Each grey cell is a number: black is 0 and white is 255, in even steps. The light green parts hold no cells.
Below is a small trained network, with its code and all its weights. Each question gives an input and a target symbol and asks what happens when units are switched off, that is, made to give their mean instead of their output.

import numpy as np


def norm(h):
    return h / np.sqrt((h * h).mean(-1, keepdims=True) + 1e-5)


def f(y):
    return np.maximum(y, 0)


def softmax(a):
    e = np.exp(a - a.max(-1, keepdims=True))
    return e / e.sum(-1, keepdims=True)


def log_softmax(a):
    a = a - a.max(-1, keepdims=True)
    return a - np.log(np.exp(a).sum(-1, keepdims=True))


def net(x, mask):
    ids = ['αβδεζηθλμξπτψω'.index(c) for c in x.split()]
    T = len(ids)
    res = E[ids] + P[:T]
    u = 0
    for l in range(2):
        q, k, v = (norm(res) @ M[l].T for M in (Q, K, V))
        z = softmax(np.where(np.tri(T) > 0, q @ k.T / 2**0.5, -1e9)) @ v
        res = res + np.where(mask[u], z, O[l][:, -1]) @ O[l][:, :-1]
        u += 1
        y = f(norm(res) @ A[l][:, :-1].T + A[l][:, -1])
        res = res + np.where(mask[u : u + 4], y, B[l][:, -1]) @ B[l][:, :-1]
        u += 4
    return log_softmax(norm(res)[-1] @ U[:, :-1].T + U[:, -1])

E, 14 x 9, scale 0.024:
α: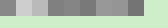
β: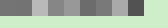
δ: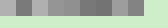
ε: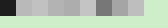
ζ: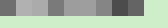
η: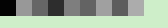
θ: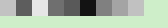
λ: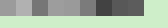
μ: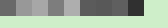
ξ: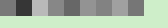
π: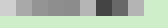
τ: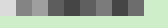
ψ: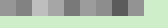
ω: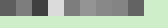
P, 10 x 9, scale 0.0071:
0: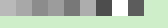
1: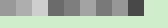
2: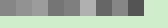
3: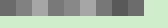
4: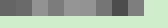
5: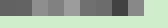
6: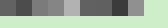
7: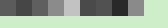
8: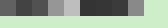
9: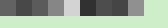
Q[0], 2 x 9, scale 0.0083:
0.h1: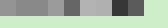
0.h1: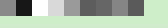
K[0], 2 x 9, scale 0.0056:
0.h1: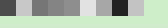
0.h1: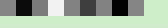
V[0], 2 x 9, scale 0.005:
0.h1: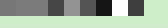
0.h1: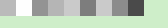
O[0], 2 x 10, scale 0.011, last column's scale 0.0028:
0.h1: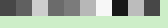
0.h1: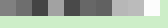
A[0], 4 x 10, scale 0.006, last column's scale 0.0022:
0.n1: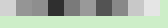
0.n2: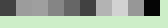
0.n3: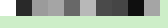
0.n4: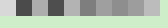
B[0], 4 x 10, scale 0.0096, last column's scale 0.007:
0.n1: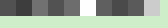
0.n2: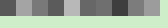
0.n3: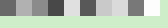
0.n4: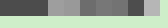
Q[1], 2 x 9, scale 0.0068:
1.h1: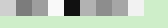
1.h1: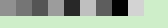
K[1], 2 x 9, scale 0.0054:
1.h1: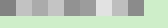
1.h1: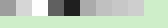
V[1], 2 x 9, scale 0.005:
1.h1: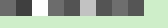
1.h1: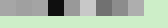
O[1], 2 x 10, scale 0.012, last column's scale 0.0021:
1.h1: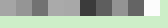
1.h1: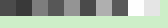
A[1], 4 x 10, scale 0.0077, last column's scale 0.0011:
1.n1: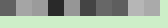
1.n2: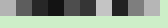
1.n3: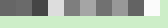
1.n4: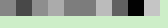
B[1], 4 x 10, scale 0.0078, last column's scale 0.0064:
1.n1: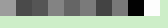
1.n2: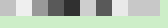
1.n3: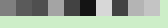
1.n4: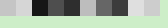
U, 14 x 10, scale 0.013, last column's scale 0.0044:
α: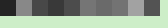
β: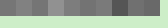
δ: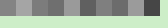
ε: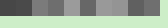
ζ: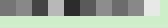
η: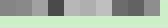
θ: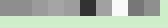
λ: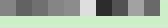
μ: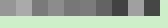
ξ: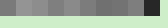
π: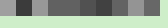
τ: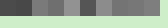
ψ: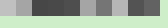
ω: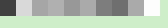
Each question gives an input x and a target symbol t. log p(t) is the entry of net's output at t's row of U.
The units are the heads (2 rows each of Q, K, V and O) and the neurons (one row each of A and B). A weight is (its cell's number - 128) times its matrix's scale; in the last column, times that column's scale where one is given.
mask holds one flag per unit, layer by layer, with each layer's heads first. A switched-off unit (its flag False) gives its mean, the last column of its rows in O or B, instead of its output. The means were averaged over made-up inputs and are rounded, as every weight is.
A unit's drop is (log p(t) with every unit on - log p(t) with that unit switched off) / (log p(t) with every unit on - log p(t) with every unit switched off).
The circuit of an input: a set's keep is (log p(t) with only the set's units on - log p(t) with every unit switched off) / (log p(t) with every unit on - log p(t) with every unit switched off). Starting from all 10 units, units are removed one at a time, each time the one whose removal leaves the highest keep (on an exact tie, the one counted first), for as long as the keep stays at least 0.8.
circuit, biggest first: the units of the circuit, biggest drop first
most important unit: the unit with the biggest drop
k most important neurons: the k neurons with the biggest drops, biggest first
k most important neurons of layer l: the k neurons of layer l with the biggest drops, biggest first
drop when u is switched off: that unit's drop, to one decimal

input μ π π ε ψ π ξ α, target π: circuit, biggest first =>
[0.n3, 1.n1, 1.h1, 0.n1]
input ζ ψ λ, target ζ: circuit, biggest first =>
[0.h1, 1.n3]
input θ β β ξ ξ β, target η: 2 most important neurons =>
[1.n4, 1.n3]
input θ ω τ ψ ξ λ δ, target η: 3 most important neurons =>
[0.n3, 1.n1, 1.n4]
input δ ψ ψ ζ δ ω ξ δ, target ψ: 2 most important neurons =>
[1.n4, 0.n3]
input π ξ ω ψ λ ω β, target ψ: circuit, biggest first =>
[1.h1, 1.n4]
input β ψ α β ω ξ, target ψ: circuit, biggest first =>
[1.h1]
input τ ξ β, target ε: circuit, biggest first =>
[0.h1, 1.n2]
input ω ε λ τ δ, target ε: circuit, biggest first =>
[0.n4, 1.n2]
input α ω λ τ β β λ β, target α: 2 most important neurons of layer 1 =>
[1.n4, 1.n1]
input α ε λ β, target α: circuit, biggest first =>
[0.h1, 1.n4]
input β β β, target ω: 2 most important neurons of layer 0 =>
[0.n3, 0.n1]
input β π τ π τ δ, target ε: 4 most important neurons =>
[0.n3, 0.n1, 1.n2, 0.n4]
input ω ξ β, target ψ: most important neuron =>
[1.n4]
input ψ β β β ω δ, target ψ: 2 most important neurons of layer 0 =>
[0.n3, 0.n1]
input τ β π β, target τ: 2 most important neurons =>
[0.n1, 0.n3]
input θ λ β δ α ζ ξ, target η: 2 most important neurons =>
[1.n4, 0.n3]
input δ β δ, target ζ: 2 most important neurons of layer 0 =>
[0.n4, 0.n3]
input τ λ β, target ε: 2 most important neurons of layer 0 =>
[0.n1, 0.n3]
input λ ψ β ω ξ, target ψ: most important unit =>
1.h1
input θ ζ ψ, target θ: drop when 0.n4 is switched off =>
0.0
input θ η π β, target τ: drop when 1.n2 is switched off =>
0.1
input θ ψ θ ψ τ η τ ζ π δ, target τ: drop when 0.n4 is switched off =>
0.2
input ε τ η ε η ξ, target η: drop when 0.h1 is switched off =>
0.7
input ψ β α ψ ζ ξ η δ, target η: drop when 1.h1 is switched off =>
0.2
